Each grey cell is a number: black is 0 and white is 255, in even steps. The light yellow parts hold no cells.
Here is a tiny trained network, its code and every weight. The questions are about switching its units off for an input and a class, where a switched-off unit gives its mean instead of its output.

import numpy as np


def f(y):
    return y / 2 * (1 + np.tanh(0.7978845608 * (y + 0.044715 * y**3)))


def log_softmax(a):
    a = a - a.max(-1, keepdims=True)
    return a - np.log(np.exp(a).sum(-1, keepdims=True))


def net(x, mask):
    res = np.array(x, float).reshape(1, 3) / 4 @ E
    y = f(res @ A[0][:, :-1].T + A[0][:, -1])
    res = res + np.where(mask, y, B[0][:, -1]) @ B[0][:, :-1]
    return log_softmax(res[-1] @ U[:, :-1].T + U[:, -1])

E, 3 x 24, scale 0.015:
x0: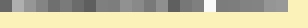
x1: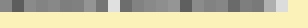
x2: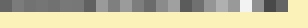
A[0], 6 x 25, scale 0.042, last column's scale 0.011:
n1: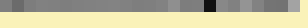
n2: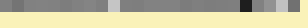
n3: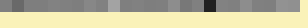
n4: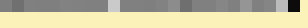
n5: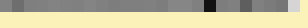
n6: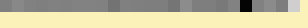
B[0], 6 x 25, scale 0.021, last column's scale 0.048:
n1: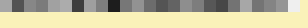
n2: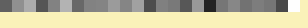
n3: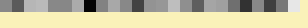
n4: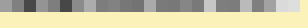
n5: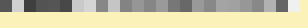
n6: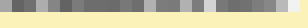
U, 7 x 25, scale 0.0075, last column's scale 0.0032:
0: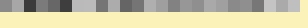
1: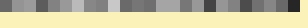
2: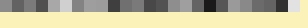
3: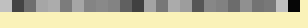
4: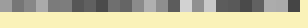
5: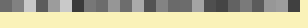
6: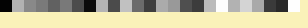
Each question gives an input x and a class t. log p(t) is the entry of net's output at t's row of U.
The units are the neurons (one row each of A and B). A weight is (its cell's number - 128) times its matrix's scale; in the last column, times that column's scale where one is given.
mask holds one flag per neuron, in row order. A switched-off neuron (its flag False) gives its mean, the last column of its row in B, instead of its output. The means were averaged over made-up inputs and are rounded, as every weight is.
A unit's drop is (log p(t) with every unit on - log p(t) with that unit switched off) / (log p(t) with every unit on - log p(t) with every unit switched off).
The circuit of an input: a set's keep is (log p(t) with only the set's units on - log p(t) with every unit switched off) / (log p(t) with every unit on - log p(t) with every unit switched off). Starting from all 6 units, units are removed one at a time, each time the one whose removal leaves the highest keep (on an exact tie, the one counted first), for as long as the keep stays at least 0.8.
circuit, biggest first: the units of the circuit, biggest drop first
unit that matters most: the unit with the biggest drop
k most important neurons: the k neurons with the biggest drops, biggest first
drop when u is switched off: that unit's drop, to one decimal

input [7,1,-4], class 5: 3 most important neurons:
(n2, n4, n3)
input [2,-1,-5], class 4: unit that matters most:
n6
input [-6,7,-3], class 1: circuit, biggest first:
(n2, n5)
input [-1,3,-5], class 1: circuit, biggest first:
(n2, n1)
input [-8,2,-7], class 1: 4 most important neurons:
(n2, n5, n3, n4)
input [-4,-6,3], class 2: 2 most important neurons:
(n1, n4)
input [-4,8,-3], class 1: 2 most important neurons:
(n2, n3)
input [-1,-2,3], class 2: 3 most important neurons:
(n6, n4, n5)
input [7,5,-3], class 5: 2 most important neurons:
(n2, n5)
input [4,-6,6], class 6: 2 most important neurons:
(n1, n6)
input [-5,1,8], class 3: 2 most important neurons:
(n2, n3)
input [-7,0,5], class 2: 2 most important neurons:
(n1, n6)
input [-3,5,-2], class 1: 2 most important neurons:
(n2, n3)
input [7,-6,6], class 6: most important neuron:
(n1)
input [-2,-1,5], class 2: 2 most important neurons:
(n6, n4)
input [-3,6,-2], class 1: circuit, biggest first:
(n2, n3)
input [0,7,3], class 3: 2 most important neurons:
(n5, n4)
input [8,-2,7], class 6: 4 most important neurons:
(n6, n1, n4, n5)
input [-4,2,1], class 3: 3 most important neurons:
(n3, n2, n1)
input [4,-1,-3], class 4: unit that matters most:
n5
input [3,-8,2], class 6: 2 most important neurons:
(n1, n6)
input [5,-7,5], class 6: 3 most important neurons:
(n1, n6, n4)
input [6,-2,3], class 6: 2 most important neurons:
(n6, n1)
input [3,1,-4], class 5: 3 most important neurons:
(n2, n4, n3)
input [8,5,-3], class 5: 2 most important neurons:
(n2, n5)
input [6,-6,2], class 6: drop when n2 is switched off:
0.2
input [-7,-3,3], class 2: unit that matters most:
n1
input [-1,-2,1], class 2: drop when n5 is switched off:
0.6
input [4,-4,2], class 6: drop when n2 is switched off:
0.3
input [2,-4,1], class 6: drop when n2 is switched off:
0.4
